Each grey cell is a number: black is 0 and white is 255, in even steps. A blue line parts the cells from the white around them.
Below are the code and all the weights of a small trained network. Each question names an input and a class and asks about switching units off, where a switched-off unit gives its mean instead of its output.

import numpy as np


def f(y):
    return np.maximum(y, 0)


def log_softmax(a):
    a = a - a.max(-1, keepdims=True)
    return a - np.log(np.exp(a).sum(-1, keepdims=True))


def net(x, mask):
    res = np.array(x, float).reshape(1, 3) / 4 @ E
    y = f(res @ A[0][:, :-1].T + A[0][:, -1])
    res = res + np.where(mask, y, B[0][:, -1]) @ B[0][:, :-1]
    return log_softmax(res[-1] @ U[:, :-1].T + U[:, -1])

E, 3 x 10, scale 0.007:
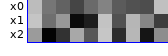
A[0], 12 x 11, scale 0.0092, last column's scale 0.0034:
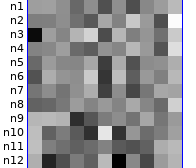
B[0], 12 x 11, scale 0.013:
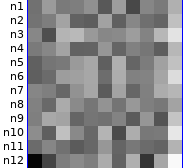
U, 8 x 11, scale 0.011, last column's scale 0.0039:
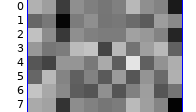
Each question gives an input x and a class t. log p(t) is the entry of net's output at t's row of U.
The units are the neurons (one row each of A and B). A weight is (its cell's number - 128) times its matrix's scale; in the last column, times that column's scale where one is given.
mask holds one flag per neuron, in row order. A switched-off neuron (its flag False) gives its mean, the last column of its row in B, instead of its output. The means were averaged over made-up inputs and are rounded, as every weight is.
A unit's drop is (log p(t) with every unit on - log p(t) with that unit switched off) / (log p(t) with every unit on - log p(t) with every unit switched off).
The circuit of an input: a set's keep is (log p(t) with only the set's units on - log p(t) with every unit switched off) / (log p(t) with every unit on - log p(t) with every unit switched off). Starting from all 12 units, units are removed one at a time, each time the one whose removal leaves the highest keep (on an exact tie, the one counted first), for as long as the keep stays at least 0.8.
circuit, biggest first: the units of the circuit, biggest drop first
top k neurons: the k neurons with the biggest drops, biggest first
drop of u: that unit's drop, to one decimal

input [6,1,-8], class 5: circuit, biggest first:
n9
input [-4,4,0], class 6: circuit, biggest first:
n12, n3
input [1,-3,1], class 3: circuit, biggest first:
n12, n10
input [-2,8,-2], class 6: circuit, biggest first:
n12, n9
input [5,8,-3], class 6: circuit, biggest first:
n9, n3
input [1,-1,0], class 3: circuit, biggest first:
n12, n10
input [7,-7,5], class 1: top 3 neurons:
n10, n3, n7
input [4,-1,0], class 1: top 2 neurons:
n10, n3
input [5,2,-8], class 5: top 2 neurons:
n9, n3
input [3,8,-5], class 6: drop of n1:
0.0
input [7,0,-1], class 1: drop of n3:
0.3
